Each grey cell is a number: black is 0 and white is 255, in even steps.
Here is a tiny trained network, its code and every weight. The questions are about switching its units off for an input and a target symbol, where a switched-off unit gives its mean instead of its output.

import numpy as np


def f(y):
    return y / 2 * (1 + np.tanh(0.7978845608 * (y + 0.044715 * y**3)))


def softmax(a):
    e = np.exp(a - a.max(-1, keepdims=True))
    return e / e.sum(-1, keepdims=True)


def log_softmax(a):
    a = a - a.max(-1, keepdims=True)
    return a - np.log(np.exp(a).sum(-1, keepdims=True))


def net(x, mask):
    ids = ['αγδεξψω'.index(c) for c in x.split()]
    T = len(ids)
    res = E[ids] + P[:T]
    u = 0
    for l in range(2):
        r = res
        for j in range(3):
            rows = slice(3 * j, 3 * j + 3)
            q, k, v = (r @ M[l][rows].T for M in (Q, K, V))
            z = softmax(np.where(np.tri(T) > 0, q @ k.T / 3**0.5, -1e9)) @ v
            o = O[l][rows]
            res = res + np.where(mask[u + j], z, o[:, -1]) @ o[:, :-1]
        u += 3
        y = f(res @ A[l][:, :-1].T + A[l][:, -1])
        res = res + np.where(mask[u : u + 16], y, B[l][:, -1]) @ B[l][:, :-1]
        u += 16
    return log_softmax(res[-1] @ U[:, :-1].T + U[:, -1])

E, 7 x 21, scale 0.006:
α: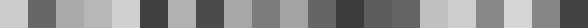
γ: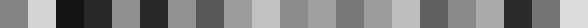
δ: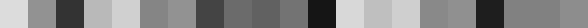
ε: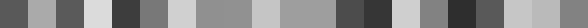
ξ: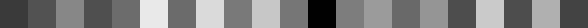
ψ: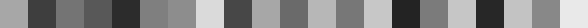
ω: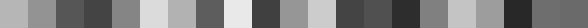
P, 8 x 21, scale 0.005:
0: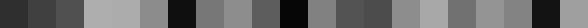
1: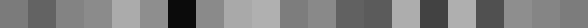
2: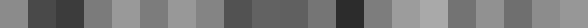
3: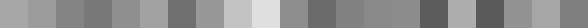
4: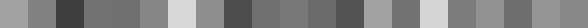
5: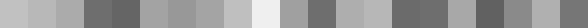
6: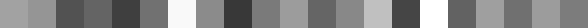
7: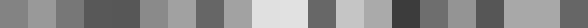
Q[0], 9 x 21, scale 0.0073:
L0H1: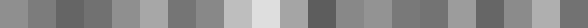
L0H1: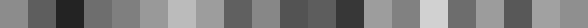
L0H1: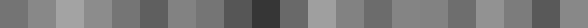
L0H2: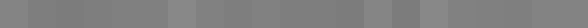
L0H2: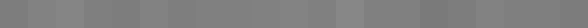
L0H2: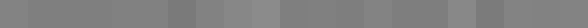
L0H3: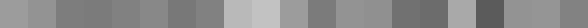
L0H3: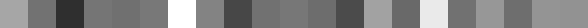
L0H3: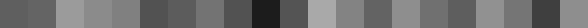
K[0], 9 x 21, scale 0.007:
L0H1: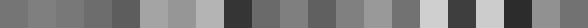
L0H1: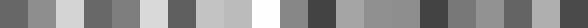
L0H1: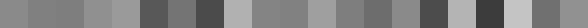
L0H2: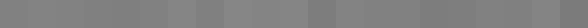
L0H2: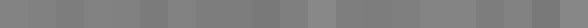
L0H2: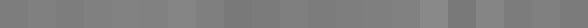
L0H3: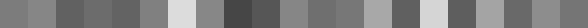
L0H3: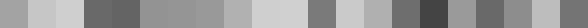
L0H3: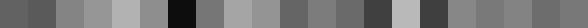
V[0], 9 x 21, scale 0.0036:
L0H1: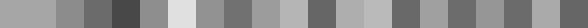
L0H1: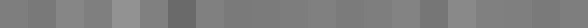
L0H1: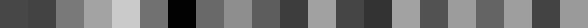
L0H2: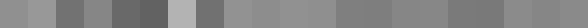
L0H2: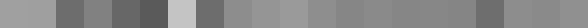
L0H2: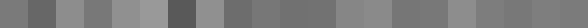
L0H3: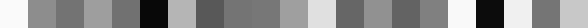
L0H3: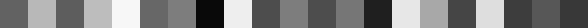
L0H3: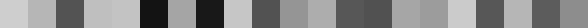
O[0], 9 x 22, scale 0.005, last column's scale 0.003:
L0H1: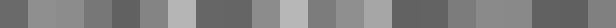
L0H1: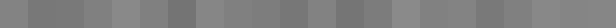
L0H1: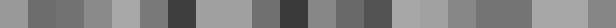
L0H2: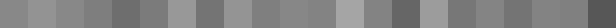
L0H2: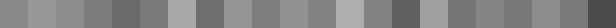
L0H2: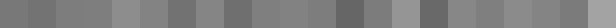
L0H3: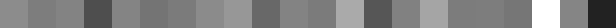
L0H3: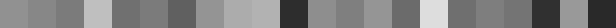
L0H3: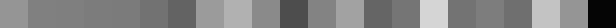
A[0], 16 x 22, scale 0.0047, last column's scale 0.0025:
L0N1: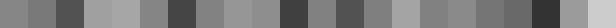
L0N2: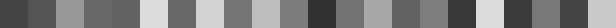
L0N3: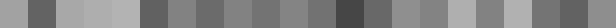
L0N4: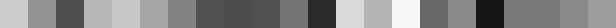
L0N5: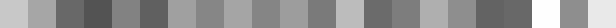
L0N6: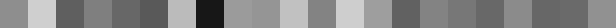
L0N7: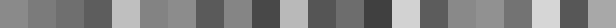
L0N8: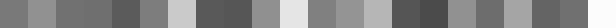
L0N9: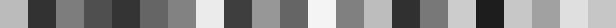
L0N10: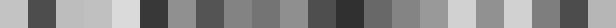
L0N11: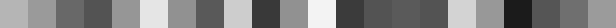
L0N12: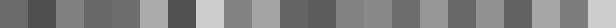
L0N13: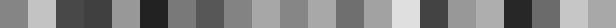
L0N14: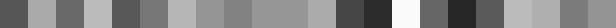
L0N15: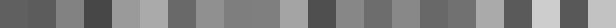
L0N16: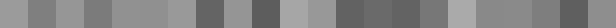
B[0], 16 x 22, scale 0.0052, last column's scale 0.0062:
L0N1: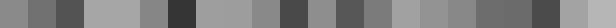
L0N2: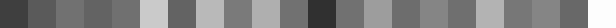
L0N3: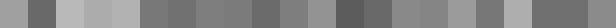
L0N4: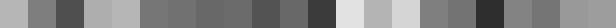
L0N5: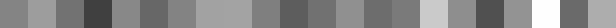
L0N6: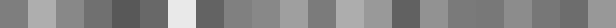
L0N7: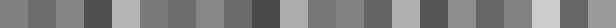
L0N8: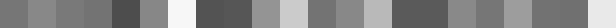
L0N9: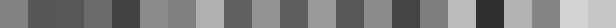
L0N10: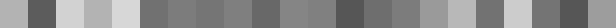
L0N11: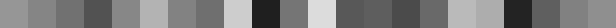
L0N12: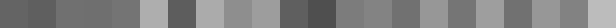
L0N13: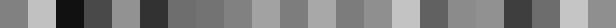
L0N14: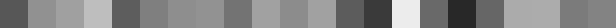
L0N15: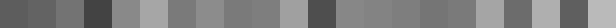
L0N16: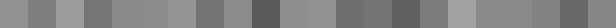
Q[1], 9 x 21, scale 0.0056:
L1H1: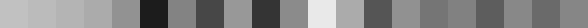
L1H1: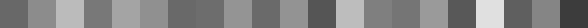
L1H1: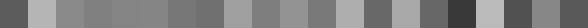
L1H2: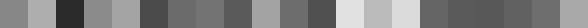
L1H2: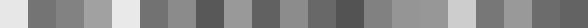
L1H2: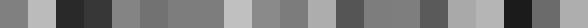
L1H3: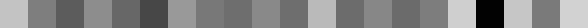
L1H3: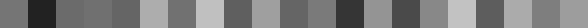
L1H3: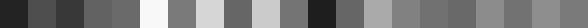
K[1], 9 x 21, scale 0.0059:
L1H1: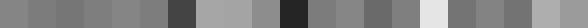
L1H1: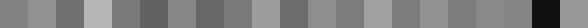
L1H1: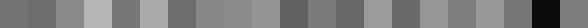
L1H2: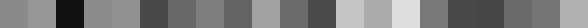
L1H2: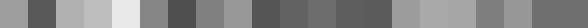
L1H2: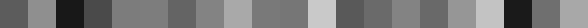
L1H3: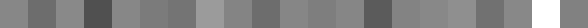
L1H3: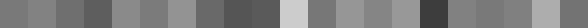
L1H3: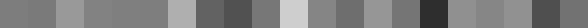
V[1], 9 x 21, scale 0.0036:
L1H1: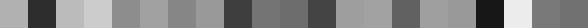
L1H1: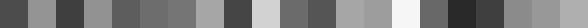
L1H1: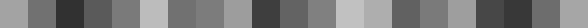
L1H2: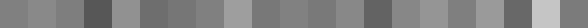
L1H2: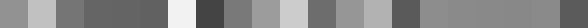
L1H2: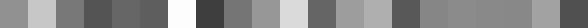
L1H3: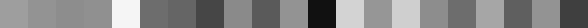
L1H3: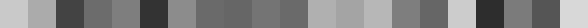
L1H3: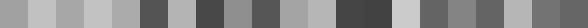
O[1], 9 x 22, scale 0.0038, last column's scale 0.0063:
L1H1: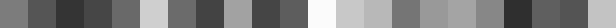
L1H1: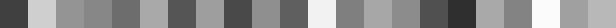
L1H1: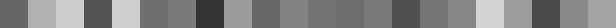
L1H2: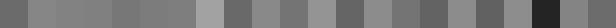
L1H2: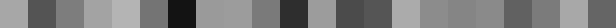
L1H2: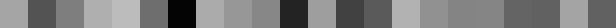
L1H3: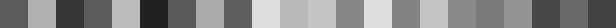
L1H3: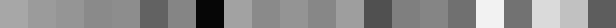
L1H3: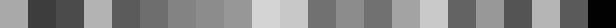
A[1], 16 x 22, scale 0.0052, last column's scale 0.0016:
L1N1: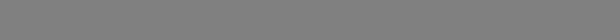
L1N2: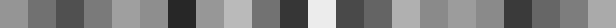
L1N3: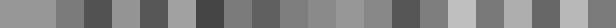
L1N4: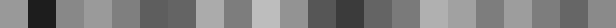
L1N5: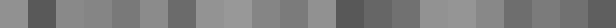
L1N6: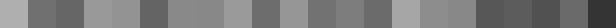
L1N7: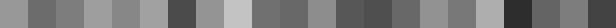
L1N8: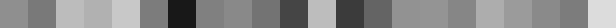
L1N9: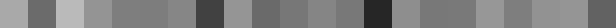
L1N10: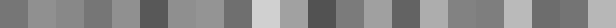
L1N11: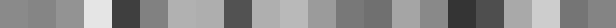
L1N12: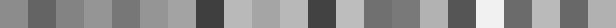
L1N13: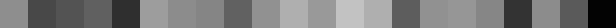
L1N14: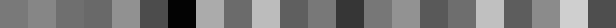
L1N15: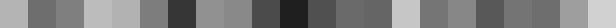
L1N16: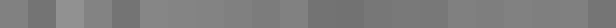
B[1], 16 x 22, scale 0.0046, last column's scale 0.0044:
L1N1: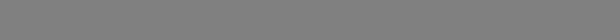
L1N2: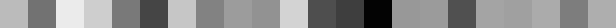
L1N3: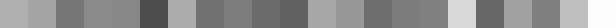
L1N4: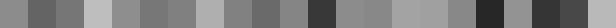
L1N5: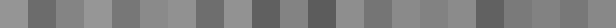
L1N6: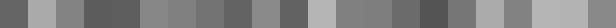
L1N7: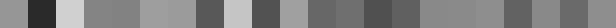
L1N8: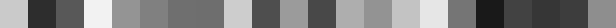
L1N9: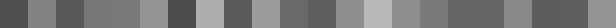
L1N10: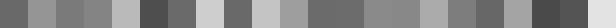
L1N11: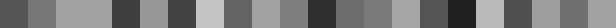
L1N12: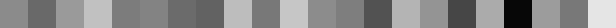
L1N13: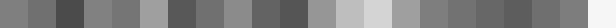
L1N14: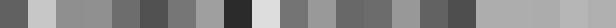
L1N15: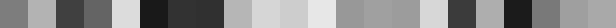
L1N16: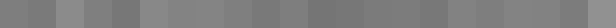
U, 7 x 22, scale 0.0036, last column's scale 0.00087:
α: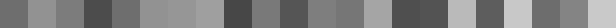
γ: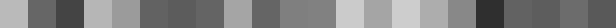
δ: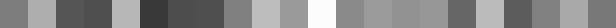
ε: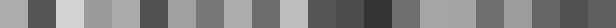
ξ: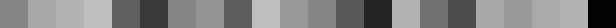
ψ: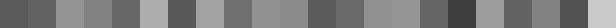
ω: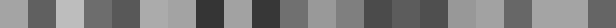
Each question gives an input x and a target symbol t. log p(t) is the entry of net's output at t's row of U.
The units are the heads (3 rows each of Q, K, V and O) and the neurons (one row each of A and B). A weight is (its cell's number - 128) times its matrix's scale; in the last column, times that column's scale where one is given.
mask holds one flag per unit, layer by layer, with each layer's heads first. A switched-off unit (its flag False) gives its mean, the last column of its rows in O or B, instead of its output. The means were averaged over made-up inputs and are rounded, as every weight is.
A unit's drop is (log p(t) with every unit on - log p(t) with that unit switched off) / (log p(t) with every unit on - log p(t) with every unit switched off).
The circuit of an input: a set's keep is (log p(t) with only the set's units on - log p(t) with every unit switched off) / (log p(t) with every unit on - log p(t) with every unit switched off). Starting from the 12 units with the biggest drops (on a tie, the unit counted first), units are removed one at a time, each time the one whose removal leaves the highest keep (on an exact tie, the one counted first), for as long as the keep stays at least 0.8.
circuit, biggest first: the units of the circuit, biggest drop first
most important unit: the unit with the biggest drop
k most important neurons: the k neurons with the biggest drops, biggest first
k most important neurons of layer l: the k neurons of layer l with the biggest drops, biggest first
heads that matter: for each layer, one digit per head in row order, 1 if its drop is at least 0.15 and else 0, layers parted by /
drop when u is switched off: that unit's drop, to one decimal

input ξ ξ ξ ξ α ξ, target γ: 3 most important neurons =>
L0N10, L1N13, L1N4
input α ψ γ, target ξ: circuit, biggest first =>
L1N2, L0N13, L1N14, L1H2
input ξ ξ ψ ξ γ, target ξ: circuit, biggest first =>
L0N13, L1H2, L1N2, L1N14
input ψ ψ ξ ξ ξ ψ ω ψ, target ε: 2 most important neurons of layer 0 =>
L0N11, L0N8
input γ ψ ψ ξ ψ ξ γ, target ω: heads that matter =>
100 / 001
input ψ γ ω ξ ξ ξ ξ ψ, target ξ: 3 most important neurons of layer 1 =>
L1N11, L1N14, L1N13
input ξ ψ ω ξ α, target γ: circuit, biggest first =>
L1H2, L0N10, L1N8, L0N2
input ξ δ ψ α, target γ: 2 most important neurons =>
L1N8, L0N10
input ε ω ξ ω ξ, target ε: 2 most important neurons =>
L0N11, L1N4
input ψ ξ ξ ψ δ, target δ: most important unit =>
L1N15
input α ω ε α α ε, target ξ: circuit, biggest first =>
L0N14, L1N11
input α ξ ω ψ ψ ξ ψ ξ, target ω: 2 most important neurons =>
L0N9, L0N8
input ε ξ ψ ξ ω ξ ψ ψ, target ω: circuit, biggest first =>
L1H3, L0H3, L0N9, L0N2
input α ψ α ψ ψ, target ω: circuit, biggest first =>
L1H3, L0H3, L0N9
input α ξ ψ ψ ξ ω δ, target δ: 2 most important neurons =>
L0N4, L1N15
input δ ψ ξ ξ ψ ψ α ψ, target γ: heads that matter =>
001 / 111
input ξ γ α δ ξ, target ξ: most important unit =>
L0H3
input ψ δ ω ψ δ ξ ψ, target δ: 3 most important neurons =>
L0N7, L0N4, L0N2
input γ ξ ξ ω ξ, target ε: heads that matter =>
000 / 100
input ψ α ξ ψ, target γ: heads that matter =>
001 / 101
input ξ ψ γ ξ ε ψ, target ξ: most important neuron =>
L0N7
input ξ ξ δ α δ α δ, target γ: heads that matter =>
001 / 000
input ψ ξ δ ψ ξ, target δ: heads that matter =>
001 / 101
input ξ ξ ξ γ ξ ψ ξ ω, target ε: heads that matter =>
000 / 010
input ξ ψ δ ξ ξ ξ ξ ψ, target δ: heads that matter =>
001 / 111
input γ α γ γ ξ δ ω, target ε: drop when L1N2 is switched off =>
0.4
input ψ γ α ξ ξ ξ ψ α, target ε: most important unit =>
L0N10
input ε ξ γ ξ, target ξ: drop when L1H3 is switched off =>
0.4
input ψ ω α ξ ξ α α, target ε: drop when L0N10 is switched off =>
0.3
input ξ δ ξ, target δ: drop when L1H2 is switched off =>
0.2
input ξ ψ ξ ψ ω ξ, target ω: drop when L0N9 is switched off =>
0.6
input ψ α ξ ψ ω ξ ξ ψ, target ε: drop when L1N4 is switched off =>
0.2
